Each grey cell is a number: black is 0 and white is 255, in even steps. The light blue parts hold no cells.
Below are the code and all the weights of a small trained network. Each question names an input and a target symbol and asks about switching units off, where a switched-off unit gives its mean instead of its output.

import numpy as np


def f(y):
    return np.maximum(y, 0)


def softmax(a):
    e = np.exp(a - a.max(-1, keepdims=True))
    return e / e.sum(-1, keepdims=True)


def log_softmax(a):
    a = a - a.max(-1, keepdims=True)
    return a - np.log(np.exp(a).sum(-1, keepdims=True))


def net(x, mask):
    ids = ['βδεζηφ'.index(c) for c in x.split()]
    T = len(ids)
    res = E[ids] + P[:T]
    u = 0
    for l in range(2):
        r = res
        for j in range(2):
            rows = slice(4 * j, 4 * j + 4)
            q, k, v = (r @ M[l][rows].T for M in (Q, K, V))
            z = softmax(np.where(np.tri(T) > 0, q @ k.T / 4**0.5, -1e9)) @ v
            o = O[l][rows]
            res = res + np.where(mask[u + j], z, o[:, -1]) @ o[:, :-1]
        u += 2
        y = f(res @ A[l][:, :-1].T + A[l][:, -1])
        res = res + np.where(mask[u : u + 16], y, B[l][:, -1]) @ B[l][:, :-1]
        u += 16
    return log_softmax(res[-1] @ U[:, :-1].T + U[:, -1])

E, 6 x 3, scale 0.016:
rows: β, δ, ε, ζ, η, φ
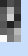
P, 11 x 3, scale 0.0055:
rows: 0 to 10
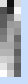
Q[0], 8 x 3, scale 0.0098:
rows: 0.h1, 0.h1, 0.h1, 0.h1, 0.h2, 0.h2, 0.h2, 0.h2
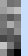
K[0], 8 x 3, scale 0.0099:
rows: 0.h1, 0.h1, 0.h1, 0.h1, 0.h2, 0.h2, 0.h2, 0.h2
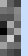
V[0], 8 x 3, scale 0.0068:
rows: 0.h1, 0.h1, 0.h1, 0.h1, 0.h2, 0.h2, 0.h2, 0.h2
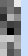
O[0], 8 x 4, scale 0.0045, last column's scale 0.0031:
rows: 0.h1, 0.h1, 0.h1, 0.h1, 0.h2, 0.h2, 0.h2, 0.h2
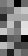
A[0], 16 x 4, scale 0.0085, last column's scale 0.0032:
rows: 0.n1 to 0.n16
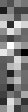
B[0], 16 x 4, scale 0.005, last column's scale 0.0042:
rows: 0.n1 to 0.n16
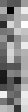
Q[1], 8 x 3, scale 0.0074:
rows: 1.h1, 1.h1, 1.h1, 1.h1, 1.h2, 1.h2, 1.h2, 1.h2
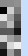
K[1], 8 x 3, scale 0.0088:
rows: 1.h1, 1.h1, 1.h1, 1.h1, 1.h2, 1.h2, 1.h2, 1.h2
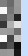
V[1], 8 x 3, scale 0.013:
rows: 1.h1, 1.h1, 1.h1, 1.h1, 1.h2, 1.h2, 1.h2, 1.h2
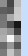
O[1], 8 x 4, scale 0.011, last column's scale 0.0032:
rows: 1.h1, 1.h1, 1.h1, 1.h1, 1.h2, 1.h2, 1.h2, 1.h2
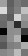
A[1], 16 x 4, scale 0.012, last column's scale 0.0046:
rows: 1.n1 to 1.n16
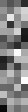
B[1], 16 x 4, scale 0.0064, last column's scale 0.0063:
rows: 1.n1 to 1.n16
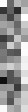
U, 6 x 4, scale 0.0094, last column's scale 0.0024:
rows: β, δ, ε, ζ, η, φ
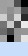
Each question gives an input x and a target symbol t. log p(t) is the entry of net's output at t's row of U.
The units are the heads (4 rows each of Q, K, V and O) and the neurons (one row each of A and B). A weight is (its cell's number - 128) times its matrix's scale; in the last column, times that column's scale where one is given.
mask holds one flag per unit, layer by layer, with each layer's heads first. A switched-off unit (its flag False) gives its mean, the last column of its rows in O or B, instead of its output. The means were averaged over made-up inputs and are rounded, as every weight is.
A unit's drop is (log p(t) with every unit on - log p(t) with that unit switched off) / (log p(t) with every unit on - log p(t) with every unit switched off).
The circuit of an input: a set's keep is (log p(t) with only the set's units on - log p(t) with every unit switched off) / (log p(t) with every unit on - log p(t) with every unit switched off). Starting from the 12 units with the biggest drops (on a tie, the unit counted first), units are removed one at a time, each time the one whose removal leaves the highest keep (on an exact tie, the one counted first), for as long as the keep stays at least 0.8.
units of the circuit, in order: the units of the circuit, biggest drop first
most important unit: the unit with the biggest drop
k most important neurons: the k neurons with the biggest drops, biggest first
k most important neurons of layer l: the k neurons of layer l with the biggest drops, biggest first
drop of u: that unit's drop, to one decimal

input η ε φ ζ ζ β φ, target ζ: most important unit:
0.h1
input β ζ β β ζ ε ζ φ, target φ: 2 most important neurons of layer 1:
1.n3, 1.n11
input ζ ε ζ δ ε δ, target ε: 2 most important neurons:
1.n16, 0.n16
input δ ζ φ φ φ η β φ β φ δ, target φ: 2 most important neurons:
0.n4, 1.n3
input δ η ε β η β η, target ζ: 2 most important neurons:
0.n4, 0.n2
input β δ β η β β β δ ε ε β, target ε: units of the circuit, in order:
1.h2, 1.n16, 0.n16
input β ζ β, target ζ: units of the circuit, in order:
1.n7, 1.h1
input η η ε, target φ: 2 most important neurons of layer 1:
1.n7, 1.n10
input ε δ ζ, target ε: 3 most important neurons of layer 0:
0.n11, 0.n13, 0.n4
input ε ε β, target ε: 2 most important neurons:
1.n16, 1.n10
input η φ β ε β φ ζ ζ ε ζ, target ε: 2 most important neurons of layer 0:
0.n11, 0.n2
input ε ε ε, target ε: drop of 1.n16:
0.3
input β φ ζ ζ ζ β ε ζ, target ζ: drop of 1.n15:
0.1
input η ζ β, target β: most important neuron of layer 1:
1.n7
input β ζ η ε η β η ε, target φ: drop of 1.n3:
0.2
